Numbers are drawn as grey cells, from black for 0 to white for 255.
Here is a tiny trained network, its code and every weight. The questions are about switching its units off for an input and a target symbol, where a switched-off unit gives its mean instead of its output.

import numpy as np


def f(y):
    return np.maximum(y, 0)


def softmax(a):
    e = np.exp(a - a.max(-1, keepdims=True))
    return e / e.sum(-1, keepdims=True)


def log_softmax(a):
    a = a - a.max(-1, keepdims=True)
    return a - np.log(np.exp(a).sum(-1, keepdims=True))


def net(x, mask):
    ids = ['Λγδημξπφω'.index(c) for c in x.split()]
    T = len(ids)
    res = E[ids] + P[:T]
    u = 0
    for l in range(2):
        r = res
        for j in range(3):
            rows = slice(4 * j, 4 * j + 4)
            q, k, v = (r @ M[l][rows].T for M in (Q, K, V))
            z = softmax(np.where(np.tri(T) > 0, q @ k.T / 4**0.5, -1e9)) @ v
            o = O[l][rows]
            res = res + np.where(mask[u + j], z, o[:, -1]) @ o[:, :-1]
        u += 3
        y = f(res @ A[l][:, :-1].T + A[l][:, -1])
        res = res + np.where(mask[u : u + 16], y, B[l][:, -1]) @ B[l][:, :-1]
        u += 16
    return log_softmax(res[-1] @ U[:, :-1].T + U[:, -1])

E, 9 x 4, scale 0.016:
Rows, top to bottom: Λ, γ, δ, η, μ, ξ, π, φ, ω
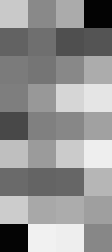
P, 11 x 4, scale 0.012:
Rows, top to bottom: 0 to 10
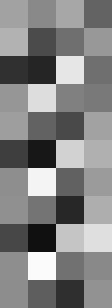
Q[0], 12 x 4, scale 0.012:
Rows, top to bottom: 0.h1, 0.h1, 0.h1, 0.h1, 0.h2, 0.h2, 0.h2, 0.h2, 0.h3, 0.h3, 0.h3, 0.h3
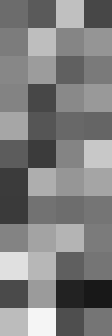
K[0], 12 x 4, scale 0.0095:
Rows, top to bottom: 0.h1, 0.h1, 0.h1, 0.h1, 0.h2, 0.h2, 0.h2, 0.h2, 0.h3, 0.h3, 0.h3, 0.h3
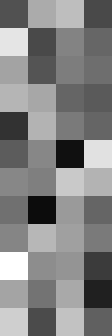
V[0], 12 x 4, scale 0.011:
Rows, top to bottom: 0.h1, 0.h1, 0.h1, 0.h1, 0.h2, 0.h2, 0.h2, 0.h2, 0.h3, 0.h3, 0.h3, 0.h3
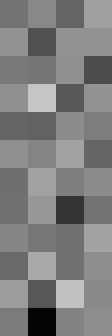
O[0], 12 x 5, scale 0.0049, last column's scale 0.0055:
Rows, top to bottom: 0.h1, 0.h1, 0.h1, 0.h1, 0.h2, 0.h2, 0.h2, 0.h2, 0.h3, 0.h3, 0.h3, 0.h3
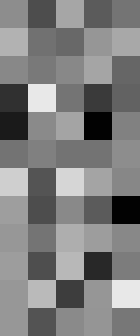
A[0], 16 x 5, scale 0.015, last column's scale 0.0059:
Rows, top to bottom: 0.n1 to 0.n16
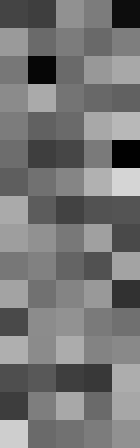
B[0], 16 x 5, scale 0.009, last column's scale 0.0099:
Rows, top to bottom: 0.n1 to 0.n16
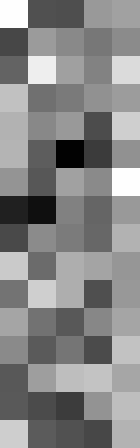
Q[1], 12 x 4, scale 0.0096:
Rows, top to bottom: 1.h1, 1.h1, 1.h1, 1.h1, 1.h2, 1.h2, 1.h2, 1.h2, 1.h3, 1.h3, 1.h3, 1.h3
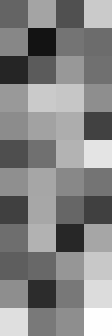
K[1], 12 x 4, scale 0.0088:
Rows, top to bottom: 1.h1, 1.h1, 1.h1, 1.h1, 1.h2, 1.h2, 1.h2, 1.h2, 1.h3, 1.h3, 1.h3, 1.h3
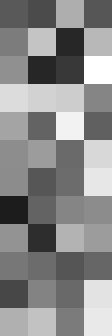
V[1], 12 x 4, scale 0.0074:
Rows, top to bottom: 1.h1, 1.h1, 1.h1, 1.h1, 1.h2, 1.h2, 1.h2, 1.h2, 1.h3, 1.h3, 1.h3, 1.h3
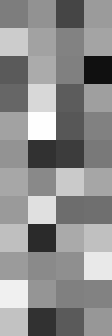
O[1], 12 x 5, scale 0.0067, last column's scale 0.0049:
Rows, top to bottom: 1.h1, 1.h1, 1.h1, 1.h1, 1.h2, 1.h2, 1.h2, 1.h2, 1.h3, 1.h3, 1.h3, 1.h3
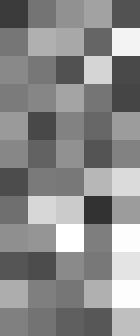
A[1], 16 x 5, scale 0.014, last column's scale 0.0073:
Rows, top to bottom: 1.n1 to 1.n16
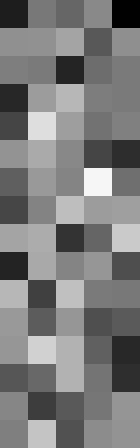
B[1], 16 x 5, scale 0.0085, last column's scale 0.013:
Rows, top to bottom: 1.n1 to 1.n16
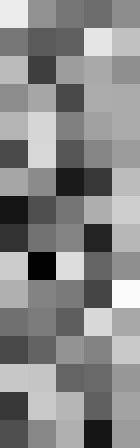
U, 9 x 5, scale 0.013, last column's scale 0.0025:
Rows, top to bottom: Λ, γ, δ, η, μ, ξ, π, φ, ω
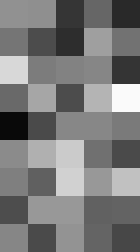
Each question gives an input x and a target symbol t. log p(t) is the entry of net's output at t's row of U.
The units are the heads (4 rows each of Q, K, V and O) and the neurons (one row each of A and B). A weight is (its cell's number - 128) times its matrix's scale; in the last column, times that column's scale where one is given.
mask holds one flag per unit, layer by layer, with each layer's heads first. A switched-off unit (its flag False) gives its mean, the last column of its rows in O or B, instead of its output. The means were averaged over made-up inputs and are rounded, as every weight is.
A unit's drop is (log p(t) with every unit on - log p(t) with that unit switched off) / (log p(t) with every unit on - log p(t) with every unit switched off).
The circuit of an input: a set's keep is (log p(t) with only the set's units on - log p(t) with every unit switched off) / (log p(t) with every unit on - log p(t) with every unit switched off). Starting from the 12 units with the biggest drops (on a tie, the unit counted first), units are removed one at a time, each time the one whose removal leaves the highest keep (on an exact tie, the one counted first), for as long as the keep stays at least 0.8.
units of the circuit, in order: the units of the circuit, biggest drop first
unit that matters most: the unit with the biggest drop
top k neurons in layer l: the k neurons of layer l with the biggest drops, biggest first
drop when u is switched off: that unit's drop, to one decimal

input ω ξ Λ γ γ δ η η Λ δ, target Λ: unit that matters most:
1.n7
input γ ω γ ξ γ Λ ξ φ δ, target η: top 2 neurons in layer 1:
1.n8; 1.n4
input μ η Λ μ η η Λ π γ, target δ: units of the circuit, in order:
0.n1; 1.n8
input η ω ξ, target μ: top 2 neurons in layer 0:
0.n15; 0.n13
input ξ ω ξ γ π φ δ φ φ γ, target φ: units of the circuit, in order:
1.n16; 1.n9
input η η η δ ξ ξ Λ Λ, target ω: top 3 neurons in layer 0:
0.n8; 0.n3; 0.n16
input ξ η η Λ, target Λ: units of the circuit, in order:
1.n6; 1.h3
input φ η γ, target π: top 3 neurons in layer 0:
0.n1; 0.n6; 0.n14
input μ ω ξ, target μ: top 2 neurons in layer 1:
1.n8; 1.n15
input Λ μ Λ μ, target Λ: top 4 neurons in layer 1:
1.n7; 1.n8; 1.n13; 1.n15
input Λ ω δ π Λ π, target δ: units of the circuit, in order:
0.n1; 1.n8
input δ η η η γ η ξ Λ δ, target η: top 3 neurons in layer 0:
0.n3; 0.n16; 0.n8
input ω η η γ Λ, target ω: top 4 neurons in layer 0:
0.n8; 0.n16; 0.n3; 0.n10
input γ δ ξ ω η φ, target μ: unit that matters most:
1.n8
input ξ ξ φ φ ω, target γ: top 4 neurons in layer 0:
0.n15; 0.n3; 0.n5; 0.n11
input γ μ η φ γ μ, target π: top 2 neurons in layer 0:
0.n1; 0.n7
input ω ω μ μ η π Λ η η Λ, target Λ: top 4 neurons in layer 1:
1.n6; 1.n9; 1.n11; 1.n8
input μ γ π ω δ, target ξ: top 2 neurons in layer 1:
1.n8; 1.n7
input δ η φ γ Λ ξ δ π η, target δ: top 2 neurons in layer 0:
0.n1; 0.n7
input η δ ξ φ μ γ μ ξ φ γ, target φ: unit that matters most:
1.n16
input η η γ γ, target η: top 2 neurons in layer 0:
0.n14; 0.n16
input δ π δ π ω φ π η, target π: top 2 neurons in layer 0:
0.n3; 0.n14
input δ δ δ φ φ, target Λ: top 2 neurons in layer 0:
0.n16; 0.n3
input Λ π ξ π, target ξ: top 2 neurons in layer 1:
1.n8; 1.n5
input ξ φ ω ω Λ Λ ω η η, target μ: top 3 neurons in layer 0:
0.n15; 0.n16; 0.n5
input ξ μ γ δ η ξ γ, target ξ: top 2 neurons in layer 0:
0.n7; 0.n15
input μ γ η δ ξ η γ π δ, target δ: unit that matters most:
0.n1
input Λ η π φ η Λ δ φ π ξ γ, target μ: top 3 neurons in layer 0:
0.n6; 0.n8; 0.n10
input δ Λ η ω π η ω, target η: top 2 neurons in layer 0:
0.n7; 0.n1
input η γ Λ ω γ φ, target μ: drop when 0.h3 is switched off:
0.2
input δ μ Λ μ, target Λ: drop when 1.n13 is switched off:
0.2
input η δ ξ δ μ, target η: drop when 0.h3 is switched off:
0.1
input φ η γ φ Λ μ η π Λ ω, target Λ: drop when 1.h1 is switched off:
0.3
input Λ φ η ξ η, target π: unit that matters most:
0.n3
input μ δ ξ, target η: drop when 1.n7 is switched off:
0.2
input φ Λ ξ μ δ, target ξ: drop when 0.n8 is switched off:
0.1
